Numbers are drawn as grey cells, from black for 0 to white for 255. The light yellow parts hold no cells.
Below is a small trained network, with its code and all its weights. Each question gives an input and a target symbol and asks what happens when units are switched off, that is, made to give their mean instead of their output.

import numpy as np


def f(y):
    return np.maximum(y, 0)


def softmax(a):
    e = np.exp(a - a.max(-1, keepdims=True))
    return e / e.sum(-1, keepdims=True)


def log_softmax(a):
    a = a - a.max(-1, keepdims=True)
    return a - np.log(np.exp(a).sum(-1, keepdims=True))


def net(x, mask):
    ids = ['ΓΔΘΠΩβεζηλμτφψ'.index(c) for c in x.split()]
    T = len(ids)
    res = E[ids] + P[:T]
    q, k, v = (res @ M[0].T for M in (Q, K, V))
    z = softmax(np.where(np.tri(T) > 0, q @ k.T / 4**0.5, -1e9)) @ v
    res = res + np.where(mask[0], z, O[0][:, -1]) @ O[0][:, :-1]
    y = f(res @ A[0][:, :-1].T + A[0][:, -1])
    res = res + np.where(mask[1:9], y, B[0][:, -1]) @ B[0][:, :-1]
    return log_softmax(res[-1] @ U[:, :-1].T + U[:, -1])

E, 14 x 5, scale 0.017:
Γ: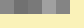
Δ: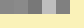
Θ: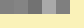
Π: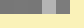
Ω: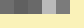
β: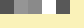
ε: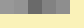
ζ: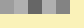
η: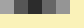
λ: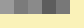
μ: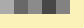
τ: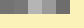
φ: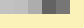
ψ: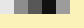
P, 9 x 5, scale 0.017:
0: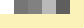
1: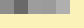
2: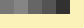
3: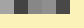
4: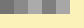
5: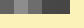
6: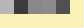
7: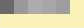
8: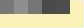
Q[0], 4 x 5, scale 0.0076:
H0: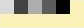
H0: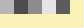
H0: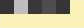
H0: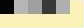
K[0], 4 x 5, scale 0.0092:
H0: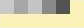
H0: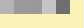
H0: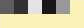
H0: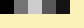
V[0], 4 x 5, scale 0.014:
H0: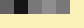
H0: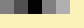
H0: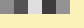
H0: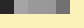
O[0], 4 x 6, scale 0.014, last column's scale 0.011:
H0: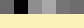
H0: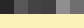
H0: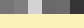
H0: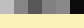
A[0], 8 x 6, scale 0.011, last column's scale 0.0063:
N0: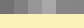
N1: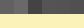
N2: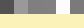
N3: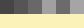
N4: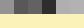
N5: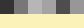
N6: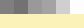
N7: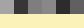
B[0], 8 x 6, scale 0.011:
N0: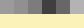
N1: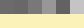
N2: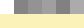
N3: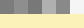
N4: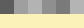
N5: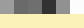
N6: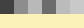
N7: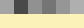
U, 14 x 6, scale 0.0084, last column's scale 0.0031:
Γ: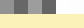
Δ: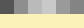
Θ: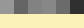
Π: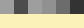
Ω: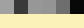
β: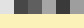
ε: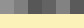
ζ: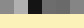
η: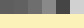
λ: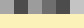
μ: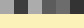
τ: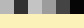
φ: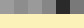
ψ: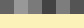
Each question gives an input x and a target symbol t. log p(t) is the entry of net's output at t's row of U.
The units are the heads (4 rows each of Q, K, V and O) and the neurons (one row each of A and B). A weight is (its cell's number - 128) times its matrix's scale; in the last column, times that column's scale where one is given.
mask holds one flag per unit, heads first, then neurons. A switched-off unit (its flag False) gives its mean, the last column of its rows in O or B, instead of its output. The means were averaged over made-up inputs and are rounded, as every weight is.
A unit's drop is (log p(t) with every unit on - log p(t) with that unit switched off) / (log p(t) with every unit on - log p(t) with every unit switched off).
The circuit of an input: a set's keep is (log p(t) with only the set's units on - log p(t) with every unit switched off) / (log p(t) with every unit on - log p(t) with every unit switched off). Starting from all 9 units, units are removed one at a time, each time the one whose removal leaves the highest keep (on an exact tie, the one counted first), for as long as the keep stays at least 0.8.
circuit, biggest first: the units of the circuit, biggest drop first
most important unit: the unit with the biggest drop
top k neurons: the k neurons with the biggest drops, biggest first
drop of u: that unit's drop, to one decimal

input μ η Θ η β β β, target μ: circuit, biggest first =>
(N5, H0)
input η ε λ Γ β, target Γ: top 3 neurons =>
(N6, N5, N1)
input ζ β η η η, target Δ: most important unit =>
N4
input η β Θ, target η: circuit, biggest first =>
(H0, N1)
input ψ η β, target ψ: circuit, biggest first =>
(H0, N5)
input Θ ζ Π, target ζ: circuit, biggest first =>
(H0, N6)
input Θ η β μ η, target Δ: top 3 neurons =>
(N4, N5, N3)
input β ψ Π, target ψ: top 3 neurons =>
(N5, N2, N7)
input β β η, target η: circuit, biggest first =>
(H0, N1, N4)
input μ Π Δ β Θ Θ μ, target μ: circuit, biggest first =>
(H0, N5)
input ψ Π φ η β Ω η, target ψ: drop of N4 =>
0.0
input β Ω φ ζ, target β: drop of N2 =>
-0.1
